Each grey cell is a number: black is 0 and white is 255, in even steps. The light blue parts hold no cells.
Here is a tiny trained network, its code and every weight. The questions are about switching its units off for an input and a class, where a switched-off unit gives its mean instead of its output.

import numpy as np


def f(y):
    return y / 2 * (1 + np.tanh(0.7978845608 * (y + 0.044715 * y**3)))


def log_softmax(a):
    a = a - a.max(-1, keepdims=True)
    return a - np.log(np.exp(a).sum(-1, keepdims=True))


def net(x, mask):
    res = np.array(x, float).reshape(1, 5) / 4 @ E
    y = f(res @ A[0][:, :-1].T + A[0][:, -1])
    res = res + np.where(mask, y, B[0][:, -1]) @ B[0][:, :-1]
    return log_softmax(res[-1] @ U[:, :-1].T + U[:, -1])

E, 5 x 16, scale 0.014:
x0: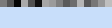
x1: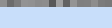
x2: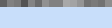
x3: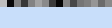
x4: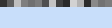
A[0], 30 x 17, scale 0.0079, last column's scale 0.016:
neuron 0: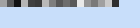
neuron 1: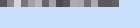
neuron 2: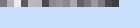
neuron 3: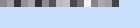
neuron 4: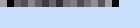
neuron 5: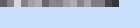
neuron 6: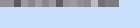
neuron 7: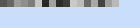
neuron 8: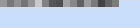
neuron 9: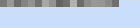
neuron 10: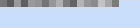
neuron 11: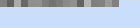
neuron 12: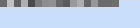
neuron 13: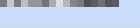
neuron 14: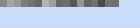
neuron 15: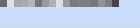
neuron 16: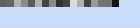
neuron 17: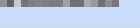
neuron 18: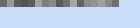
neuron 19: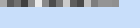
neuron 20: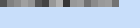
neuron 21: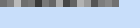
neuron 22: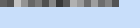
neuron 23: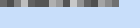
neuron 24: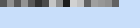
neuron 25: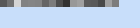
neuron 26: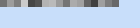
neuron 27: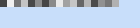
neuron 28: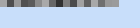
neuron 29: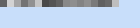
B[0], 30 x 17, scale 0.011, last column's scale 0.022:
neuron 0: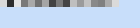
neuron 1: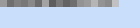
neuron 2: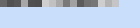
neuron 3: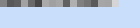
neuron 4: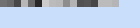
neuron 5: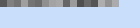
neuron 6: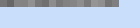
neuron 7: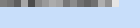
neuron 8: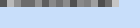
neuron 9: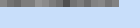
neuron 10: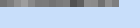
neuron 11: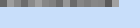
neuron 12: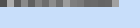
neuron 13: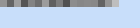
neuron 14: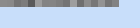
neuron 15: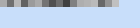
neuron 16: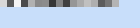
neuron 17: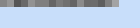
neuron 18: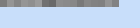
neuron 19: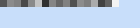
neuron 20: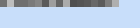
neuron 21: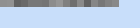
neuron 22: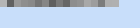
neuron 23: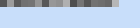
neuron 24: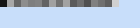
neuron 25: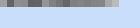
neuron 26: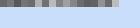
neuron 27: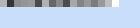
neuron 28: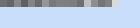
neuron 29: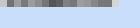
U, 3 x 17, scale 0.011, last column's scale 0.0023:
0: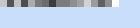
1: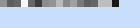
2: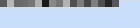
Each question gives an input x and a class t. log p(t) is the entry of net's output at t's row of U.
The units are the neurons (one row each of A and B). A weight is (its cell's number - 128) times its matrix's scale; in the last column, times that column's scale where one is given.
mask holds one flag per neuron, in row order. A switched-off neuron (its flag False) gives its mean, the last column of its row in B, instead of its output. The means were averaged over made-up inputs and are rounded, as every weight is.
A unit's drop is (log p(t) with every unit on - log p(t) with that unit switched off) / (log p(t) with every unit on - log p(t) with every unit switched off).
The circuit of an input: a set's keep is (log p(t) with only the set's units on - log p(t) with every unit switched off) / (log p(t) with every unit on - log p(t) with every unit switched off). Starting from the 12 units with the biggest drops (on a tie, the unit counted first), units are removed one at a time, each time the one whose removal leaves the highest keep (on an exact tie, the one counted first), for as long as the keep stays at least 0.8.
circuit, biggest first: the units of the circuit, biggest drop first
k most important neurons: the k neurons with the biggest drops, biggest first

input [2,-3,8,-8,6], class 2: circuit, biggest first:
[neuron 24]
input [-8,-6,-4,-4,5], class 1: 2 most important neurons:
[neuron 2; neuron 5]
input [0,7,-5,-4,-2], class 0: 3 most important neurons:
[neuron 2; neuron 7; neuron 4]
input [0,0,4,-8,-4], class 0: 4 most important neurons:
[neuron 15; neuron 13; neuron 2; neuron 7]
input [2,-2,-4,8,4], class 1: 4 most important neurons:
[neuron 4; neuron 7; neuron 15; neuron 29]
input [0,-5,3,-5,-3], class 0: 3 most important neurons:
[neuron 15; neuron 2; neuron 7]
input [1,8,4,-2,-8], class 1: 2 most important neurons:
[neuron 3; neuron 16]
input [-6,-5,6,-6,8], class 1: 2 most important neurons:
[neuron 2; neuron 7]
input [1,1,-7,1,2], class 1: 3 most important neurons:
[neuron 19; neuron 8; neuron 0]
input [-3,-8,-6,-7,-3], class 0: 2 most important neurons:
[neuron 15; neuron 13]
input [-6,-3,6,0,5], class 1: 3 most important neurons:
[neuron 2; neuron 7; neuron 5]
